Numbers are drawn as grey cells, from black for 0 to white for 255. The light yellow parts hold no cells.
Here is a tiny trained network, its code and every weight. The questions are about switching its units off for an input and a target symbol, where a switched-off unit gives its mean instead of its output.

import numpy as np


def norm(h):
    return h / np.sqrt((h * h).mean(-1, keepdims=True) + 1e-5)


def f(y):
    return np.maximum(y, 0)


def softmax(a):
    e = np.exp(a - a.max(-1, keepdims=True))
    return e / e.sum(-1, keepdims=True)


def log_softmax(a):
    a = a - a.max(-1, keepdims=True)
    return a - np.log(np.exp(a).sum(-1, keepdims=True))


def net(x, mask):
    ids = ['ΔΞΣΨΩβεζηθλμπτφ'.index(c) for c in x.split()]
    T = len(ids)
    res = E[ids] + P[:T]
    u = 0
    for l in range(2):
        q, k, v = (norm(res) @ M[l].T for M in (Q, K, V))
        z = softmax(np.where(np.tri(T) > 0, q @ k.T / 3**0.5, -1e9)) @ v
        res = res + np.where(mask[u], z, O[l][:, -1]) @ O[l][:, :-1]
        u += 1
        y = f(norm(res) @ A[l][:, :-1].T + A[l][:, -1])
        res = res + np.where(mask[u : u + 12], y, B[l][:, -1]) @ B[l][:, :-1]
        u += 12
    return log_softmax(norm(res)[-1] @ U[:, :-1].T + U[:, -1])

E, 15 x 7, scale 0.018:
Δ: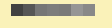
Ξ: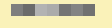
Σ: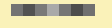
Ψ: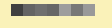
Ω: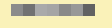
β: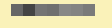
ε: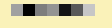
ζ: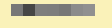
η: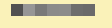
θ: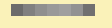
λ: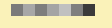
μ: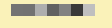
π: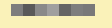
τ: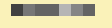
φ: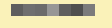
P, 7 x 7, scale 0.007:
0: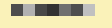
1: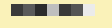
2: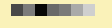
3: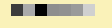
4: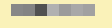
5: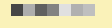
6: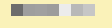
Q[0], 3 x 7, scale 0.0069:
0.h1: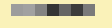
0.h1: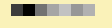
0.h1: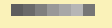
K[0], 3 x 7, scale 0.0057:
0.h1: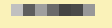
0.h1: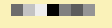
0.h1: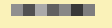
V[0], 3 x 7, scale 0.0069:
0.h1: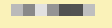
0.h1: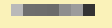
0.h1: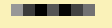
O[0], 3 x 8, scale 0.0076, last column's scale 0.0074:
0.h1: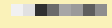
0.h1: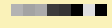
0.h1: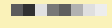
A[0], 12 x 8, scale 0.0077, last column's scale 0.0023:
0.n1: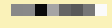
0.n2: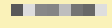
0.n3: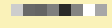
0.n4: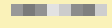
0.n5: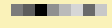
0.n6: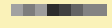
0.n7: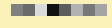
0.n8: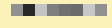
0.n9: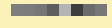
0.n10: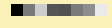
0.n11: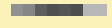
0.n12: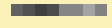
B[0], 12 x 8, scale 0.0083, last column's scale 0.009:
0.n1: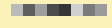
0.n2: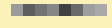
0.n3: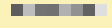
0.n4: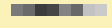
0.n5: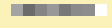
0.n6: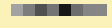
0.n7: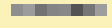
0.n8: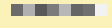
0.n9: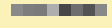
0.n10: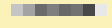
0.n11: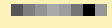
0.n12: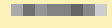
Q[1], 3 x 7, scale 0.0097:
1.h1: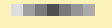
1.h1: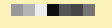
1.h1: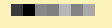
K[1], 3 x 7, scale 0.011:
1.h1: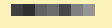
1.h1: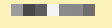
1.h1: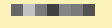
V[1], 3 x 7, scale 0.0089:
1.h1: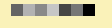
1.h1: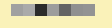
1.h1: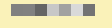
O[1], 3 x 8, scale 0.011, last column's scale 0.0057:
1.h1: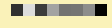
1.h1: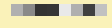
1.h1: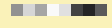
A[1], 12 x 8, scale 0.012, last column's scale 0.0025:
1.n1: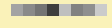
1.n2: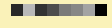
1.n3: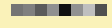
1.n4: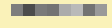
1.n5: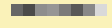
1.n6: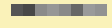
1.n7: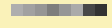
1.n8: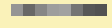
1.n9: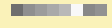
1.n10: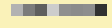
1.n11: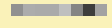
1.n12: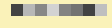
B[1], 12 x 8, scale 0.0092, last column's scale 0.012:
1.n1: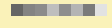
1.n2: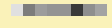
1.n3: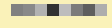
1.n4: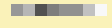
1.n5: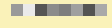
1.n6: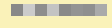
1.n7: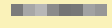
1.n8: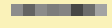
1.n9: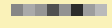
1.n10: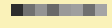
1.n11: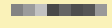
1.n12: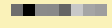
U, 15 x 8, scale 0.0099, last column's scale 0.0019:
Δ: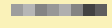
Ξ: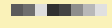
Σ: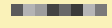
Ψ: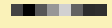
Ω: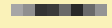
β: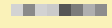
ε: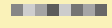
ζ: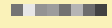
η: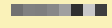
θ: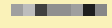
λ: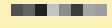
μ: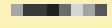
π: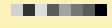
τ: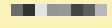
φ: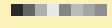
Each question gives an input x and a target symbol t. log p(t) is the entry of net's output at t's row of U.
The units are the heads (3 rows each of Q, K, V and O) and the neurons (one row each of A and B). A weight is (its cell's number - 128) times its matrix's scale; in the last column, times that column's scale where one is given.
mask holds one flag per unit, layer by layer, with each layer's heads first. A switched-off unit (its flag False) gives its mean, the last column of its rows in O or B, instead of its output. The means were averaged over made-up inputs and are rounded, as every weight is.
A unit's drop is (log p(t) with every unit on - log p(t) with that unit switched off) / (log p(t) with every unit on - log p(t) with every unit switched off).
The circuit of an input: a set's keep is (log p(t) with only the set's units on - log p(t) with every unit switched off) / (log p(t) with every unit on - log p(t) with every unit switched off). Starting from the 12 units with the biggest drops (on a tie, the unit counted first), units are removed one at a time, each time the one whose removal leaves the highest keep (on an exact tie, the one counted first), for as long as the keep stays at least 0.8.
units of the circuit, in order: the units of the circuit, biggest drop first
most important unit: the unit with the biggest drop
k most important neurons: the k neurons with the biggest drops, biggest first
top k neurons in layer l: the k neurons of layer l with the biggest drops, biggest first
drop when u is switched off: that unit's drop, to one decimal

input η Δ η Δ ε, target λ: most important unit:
0.n10
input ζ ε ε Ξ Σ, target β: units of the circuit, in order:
(0.h1; 1.h1; 1.n5)
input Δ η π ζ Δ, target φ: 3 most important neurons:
(0.n4; 1.n12; 0.n10)
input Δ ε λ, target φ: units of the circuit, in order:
(0.h1; 1.h1; 1.n12)
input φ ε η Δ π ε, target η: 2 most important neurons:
(0.n10; 1.n2)
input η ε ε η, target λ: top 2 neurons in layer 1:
(1.n12; 1.n2)
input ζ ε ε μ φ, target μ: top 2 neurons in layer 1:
(1.n1; 1.n2)
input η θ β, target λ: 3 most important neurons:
(0.n10; 0.n4; 1.n2)
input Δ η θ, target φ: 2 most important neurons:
(0.n4; 1.n12)
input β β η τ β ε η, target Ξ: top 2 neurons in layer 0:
(0.n8; 0.n3)
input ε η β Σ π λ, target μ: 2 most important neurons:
(0.n3; 0.n8)
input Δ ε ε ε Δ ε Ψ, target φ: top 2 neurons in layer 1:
(1.n12; 1.n4)
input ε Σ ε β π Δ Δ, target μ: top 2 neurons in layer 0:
(0.n3; 0.n5)
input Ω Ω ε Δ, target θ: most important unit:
0.h1
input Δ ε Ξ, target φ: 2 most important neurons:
(0.n4; 1.n12)
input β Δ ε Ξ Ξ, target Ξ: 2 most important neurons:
(1.n3; 0.n10)
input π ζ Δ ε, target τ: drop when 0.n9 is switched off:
0.0
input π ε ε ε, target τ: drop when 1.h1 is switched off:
1.3
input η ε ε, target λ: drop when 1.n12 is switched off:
0.2
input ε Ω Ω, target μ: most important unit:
0.h1
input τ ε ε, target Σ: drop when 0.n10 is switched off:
0.2
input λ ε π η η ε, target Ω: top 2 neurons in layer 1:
(1.n2; 1.n1)
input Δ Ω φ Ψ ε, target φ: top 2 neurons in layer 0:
(0.n4; 0.n10)
